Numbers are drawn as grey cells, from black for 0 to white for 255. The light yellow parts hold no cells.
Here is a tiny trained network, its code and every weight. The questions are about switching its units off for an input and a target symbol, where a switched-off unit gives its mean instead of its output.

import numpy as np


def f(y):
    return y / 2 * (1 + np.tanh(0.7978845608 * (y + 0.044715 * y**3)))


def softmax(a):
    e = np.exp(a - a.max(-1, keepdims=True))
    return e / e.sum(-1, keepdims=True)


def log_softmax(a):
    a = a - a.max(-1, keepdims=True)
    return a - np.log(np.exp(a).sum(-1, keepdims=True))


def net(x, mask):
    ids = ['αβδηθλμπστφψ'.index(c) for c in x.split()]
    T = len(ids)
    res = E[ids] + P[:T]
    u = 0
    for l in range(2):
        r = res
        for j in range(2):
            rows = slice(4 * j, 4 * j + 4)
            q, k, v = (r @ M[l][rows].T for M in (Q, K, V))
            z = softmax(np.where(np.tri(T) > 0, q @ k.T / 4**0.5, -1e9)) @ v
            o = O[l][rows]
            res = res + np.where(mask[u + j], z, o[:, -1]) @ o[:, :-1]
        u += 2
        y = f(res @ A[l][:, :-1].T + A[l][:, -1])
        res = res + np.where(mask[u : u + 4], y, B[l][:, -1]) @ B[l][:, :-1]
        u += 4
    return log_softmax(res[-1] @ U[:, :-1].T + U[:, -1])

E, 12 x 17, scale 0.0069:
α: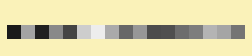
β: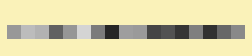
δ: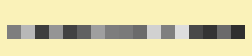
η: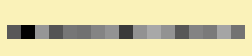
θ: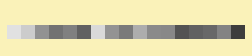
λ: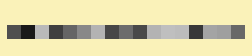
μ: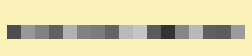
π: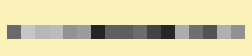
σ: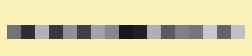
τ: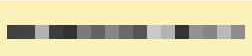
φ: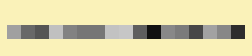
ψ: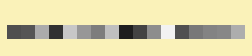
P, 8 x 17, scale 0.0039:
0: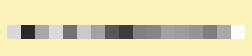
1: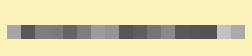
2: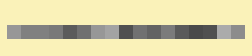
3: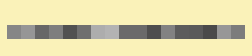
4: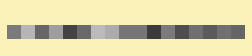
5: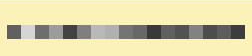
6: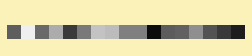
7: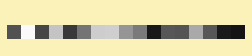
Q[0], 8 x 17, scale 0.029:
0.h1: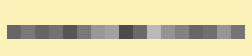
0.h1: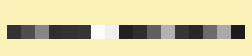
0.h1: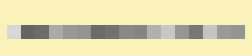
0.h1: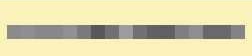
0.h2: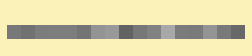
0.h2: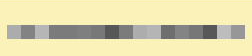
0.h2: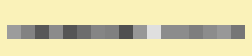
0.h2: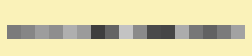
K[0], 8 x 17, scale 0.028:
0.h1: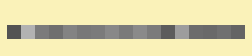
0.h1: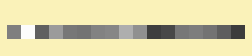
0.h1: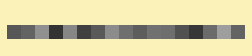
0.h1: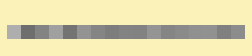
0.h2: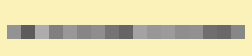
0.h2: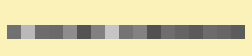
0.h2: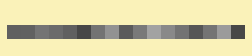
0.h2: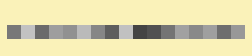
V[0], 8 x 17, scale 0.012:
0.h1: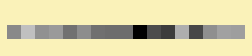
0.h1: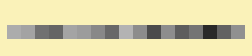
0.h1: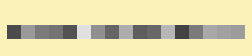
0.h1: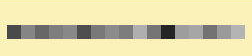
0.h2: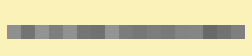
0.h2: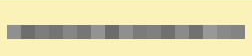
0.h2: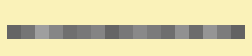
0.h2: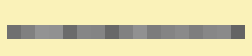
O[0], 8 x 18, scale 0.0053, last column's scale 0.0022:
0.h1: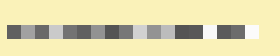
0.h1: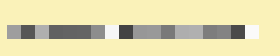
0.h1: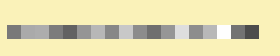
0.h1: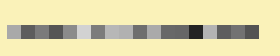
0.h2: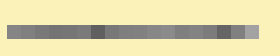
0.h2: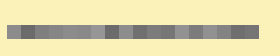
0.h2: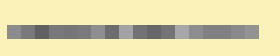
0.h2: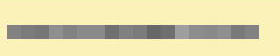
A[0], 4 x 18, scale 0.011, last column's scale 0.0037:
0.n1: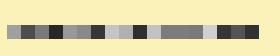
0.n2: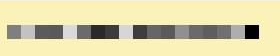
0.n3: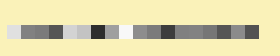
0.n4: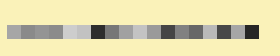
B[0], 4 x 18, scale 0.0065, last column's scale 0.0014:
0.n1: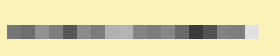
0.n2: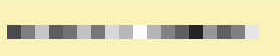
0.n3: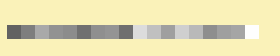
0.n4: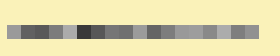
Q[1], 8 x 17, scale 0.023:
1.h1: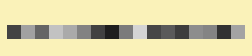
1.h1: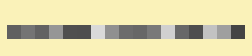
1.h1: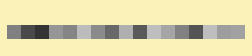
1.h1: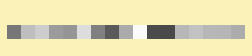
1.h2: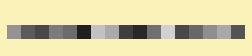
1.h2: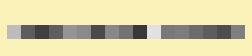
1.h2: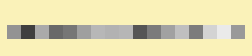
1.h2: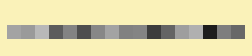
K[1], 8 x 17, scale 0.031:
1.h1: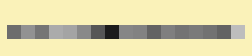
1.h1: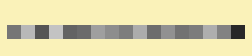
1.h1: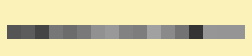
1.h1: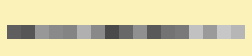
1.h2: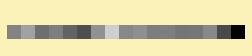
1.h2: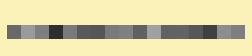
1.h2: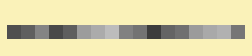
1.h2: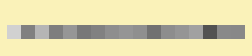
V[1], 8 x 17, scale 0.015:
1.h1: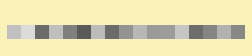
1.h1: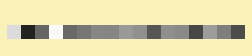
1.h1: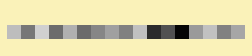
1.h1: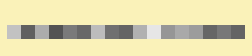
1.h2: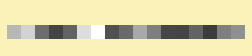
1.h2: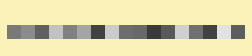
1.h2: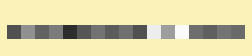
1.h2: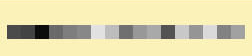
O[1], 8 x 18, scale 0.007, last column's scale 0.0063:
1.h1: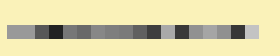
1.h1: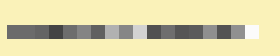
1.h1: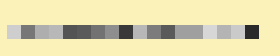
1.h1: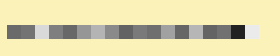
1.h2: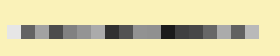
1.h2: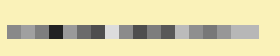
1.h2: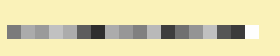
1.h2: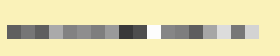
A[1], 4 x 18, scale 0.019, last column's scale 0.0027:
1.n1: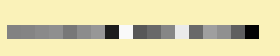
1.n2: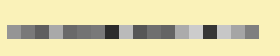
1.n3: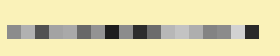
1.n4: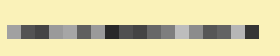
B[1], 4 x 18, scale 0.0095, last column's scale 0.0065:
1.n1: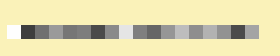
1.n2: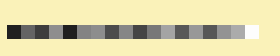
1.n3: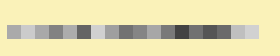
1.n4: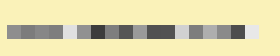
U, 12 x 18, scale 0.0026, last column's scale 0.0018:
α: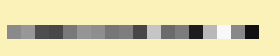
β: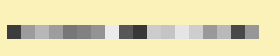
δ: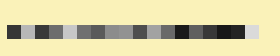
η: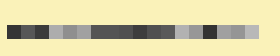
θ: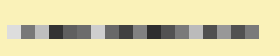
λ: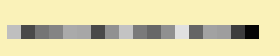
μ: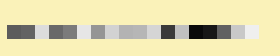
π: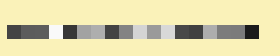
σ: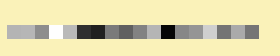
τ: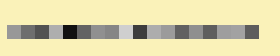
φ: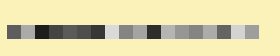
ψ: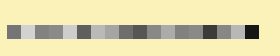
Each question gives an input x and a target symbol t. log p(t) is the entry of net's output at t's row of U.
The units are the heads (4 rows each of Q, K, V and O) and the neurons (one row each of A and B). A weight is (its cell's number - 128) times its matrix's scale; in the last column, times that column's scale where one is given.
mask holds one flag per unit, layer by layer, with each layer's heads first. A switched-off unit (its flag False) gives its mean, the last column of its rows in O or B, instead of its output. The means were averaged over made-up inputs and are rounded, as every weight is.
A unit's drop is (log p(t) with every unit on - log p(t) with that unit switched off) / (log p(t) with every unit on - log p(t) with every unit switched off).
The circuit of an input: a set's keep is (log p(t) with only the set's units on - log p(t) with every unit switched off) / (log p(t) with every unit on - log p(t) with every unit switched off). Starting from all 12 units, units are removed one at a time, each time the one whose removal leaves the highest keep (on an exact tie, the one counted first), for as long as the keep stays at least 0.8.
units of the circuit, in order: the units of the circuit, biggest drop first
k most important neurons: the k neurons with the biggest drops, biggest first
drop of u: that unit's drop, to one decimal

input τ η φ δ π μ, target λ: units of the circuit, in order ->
[0.h1 1.n1 1.h1]
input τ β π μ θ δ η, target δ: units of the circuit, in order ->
[0.h1 1.h1]
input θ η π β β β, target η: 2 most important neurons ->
[1.n2 1.n4]
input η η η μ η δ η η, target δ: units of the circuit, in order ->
[1.h1]
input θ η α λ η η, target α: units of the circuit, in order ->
[0.h1 1.h2]
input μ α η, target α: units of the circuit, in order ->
[1.h2 0.h1]
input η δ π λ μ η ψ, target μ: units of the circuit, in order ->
[0.h1 1.h1 0.n1]
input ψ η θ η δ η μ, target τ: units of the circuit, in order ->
[1.h1 0.h1 1.n2 1.n1]
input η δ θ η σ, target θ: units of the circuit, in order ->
[1.h2 1.h1]
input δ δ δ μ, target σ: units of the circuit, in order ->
[1.h1 1.h2]
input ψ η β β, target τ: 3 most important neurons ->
[1.n2 1.n1 0.n2]
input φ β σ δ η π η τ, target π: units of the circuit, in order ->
[0.h1 1.h2]
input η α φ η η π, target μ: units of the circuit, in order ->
[0.n2 0.h1 1.h1]
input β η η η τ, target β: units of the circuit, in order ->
[0.h1 1.h2]
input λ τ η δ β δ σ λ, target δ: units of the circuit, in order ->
[1.h1]
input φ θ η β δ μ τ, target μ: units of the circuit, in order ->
[0.h1 1.h1 0.n1]
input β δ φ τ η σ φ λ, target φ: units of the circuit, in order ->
[1.h1 1.h2]
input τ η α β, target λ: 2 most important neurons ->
[0.n2 1.n1]
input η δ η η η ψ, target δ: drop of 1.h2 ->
0.1
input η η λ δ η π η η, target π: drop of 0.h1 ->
2.3
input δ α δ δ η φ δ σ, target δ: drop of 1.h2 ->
0.1
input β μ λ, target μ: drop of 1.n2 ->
0.0
